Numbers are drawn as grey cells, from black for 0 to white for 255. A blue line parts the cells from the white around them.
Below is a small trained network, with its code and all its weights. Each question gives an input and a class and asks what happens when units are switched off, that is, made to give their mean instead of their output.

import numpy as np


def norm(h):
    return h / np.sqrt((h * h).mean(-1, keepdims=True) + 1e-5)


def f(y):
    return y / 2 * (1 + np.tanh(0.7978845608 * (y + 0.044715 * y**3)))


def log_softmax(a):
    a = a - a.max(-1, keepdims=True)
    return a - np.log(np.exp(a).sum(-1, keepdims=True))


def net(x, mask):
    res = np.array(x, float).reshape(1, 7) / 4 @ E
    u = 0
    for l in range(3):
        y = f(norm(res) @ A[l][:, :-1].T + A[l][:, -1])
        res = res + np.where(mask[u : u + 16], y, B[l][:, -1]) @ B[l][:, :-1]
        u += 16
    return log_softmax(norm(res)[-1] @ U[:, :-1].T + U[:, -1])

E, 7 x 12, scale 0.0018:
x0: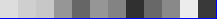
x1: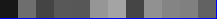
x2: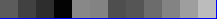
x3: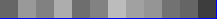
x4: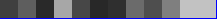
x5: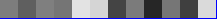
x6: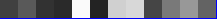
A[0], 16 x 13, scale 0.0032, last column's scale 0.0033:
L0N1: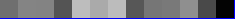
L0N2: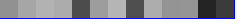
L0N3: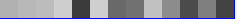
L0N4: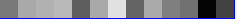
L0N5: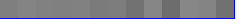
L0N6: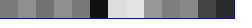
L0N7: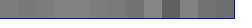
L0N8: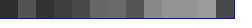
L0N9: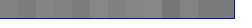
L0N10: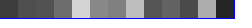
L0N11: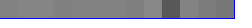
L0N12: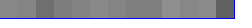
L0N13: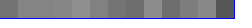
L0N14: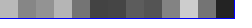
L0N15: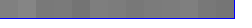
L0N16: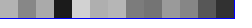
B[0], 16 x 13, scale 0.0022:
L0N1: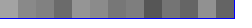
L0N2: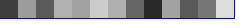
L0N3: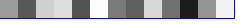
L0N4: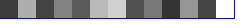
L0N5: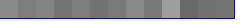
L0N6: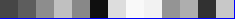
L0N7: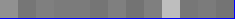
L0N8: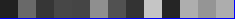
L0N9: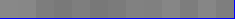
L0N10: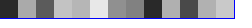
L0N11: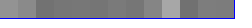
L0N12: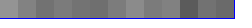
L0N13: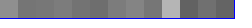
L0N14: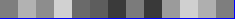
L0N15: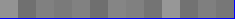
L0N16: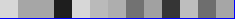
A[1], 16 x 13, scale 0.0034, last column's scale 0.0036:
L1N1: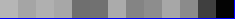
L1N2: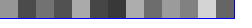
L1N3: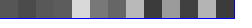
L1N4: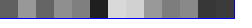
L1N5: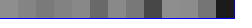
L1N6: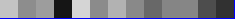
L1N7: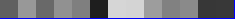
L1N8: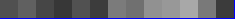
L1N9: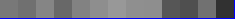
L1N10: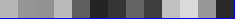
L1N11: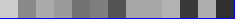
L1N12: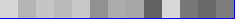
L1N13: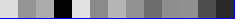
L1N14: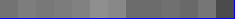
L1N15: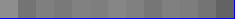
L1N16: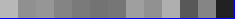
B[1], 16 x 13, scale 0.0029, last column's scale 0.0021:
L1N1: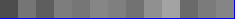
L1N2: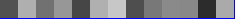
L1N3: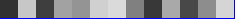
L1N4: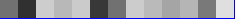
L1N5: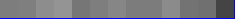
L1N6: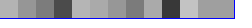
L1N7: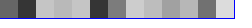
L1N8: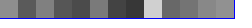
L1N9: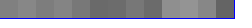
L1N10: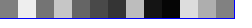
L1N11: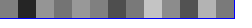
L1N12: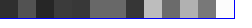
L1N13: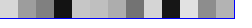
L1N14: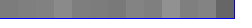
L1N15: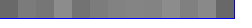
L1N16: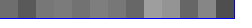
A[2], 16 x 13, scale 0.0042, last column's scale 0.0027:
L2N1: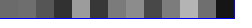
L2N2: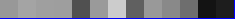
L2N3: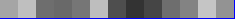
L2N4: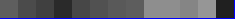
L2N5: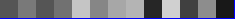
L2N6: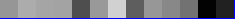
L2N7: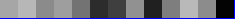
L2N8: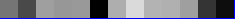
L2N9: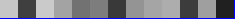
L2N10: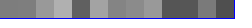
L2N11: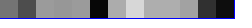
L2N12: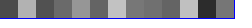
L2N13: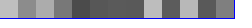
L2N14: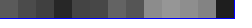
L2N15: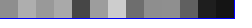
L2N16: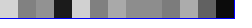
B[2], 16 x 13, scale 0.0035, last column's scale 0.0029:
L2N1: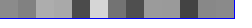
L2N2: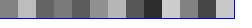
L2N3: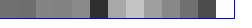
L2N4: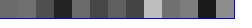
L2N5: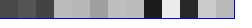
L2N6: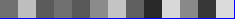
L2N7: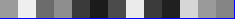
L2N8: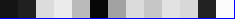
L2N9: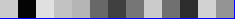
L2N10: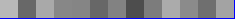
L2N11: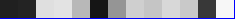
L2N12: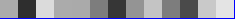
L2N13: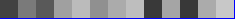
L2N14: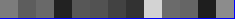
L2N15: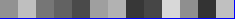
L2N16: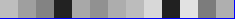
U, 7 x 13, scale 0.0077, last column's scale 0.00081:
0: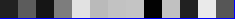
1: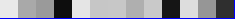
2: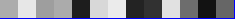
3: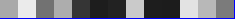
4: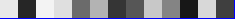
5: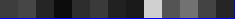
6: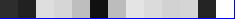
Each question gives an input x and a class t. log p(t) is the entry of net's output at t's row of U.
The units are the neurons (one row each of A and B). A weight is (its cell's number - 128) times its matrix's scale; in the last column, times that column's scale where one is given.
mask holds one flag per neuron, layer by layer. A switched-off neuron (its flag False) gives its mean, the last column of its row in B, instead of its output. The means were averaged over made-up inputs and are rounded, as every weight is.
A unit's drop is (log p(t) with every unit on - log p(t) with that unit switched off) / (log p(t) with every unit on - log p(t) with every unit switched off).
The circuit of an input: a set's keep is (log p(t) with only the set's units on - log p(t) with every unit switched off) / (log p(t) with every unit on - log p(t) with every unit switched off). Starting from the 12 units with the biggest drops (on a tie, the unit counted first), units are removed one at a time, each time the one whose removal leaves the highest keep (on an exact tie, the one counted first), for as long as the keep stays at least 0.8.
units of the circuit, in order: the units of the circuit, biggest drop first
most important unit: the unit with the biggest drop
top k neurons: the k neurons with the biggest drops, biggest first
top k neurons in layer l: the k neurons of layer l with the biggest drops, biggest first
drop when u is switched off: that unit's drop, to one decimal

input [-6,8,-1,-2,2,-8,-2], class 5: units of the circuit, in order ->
L0N8, L2N14
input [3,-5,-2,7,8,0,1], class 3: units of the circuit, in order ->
L1N10, L2N7
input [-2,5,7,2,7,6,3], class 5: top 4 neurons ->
L0N8, L2N14, L2N4, L1N8
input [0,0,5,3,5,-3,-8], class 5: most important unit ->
L0N8
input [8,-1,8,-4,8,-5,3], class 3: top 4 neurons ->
L1N10, L2N7, L0N14, L1N12
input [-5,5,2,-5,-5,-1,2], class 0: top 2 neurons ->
L0N10, L1N3
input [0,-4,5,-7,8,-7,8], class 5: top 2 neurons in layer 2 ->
L2N14, L2N4
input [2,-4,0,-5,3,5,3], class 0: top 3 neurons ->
L1N3, L2N5, L0N10
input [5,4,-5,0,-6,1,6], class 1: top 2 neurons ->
L0N16, L1N13
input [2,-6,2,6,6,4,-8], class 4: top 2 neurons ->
L0N3, L2N9
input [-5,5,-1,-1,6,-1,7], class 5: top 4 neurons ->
L0N8, L1N8, L2N14, L2N4
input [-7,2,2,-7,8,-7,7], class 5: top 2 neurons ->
L0N8, L1N8
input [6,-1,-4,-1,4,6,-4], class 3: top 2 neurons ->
L1N10, L0N14
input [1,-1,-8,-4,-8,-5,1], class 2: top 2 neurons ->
L0N3, L0N4
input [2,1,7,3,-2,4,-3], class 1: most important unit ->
L1N12
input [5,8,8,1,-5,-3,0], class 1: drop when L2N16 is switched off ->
0.3
